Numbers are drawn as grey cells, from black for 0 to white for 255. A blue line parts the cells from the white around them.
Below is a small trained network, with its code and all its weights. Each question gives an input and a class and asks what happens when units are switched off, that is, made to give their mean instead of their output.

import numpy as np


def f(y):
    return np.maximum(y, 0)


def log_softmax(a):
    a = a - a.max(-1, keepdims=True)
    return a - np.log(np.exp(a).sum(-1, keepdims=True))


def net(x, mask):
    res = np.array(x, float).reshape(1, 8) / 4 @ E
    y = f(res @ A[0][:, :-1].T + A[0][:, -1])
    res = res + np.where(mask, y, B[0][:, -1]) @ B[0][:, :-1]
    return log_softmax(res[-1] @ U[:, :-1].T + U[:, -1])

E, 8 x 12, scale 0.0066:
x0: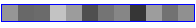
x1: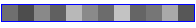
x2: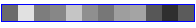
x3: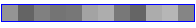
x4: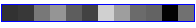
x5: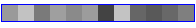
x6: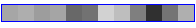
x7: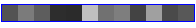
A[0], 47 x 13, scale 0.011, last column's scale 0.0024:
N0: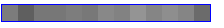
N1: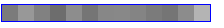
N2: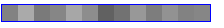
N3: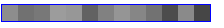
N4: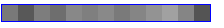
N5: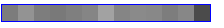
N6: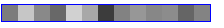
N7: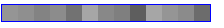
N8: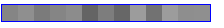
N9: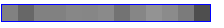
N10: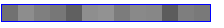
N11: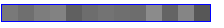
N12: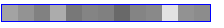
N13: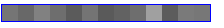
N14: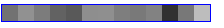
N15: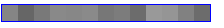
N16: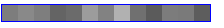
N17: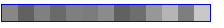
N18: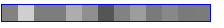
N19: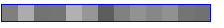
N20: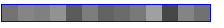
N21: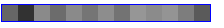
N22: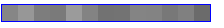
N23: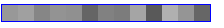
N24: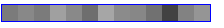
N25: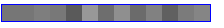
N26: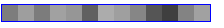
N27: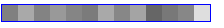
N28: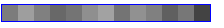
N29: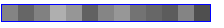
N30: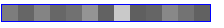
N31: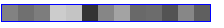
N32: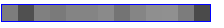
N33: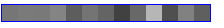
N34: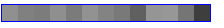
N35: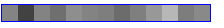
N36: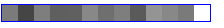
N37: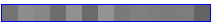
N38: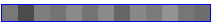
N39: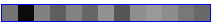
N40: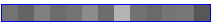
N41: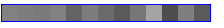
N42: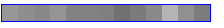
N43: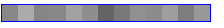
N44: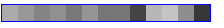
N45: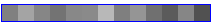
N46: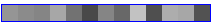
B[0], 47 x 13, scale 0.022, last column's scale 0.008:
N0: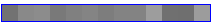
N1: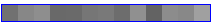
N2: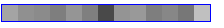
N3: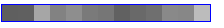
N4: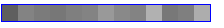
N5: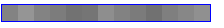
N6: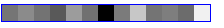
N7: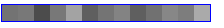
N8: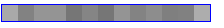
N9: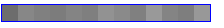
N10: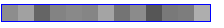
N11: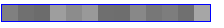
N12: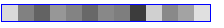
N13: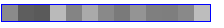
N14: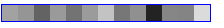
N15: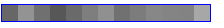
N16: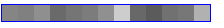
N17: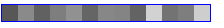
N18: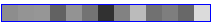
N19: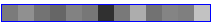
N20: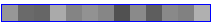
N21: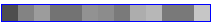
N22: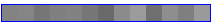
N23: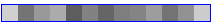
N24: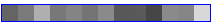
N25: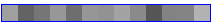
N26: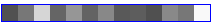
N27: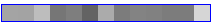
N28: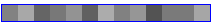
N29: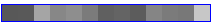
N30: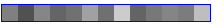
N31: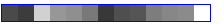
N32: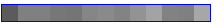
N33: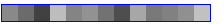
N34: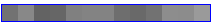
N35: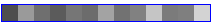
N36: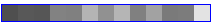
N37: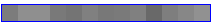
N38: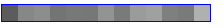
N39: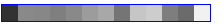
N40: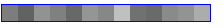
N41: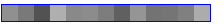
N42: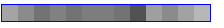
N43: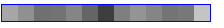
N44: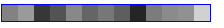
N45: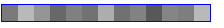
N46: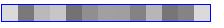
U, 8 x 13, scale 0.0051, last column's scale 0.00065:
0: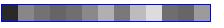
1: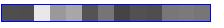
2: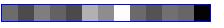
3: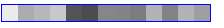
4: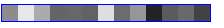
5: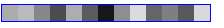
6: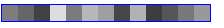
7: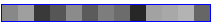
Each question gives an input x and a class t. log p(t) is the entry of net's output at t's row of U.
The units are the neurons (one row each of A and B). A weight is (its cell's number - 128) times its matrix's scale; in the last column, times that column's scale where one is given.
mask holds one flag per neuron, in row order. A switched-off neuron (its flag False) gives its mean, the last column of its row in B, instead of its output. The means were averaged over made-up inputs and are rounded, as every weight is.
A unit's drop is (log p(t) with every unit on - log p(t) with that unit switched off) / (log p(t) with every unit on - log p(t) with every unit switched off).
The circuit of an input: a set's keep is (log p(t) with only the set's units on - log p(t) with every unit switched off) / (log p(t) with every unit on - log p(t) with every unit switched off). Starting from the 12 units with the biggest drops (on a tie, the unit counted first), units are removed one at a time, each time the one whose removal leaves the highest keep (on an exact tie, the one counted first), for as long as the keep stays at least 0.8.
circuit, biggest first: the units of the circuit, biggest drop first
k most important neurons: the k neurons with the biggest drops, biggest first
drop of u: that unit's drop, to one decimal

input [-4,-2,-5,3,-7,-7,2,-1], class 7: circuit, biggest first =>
N44
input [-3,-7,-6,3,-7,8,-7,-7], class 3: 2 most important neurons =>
N12, N46
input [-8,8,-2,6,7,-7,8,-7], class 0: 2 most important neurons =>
N39, N21
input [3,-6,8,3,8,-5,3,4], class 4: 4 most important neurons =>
N14, N45, N28, N10
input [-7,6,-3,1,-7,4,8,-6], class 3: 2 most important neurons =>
N12, N46
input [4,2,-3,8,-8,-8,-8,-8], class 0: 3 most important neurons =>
N39, N21, N35
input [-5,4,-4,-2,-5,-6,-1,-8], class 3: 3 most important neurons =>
N12, N46, N23
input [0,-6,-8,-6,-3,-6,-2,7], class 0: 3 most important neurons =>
N39, N17, N35
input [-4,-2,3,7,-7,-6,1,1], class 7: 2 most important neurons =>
N12, N44
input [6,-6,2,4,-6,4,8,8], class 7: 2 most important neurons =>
N44, N7
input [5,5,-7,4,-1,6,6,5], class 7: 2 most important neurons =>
N44, N7
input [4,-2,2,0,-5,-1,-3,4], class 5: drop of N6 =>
0.2
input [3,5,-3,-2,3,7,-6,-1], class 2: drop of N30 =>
0.2
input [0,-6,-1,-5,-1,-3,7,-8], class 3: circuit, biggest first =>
N46
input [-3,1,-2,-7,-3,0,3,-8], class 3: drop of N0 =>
0.0
